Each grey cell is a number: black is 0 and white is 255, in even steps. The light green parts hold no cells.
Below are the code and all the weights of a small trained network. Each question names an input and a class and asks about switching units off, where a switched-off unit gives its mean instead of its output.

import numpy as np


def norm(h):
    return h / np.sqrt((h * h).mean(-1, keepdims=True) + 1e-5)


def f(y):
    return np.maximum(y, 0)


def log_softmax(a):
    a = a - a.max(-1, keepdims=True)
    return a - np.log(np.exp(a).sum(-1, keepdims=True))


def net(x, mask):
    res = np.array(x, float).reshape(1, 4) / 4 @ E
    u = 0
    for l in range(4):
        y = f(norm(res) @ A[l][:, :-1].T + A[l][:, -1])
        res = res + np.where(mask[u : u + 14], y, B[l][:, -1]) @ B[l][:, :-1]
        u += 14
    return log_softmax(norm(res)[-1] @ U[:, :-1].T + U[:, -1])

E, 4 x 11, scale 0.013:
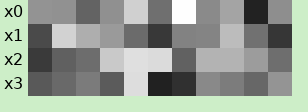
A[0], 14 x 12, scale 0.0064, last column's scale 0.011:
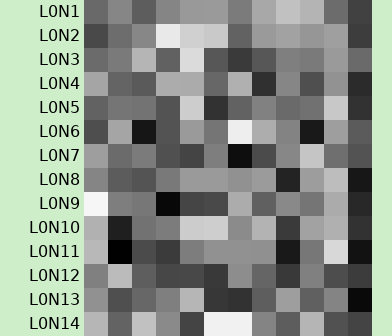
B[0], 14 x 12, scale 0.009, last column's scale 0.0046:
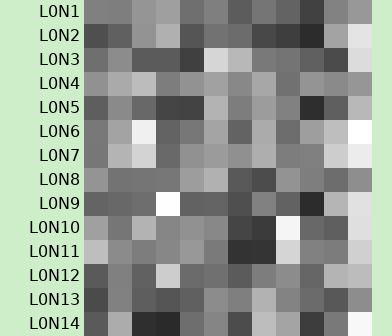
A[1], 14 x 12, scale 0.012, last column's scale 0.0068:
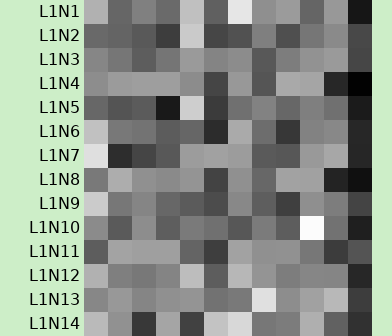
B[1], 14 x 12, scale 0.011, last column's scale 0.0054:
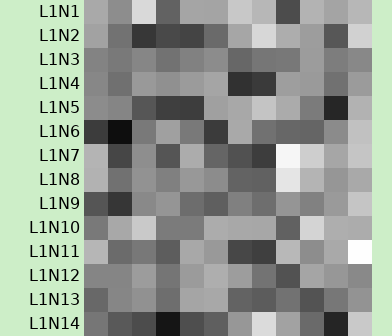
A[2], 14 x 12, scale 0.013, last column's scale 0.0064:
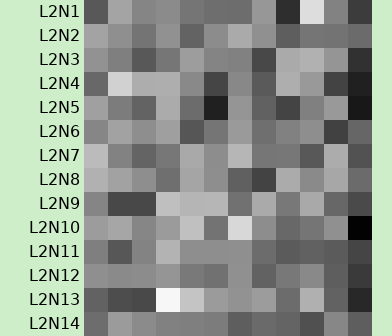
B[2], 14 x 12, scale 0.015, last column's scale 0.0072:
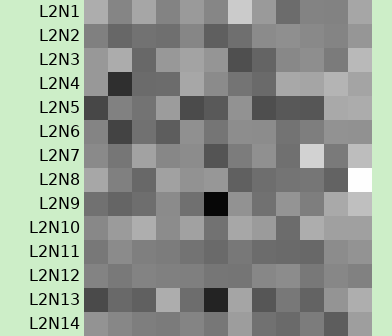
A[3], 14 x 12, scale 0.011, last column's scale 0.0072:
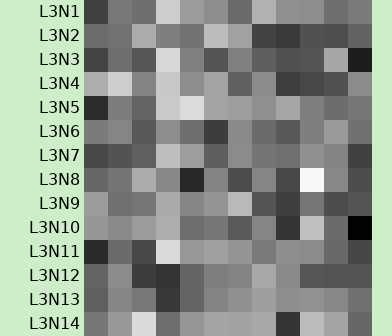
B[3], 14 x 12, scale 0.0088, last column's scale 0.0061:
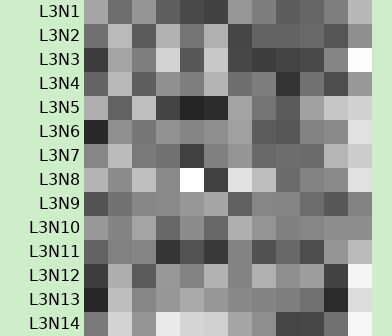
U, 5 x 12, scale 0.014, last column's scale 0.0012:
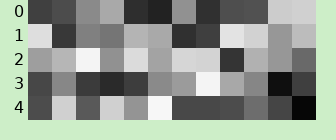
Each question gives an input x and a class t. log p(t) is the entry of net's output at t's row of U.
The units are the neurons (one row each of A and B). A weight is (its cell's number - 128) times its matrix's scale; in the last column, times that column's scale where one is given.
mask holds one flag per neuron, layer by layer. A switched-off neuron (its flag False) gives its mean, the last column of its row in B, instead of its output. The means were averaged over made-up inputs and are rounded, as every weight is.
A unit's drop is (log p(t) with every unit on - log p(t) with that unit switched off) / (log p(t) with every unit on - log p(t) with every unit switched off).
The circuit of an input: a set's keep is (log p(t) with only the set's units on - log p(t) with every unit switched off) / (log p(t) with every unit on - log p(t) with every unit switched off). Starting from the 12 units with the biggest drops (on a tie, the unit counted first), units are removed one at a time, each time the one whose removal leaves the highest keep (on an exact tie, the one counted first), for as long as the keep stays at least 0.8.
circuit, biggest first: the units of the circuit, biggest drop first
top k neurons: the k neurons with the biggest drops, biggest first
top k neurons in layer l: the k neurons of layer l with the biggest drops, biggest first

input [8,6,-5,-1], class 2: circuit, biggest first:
[L1N1]
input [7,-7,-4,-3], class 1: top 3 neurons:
[L1N7, L0N11, L0N7]
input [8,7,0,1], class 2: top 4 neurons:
[L1N1, L0N6, L0N10, L2N10]
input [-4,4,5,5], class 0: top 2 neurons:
[L0N14, L1N14]
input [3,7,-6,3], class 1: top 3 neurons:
[L1N11, L1N8, L0N2]
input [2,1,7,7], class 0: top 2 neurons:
[L0N2, L0N14]
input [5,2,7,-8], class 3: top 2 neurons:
[L1N14, L0N9]
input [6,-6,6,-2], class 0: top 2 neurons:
[L0N2, L1N11]
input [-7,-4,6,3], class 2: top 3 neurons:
[L1N10, L0N9, L0N7]
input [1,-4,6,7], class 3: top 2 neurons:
[L1N2, L1N5]
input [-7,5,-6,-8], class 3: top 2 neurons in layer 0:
[L0N6, L0N14]
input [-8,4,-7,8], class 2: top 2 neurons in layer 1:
[L1N10, L1N14]
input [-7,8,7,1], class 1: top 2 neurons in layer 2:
[L2N4, L2N5]
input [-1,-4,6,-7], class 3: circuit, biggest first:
[L1N14]
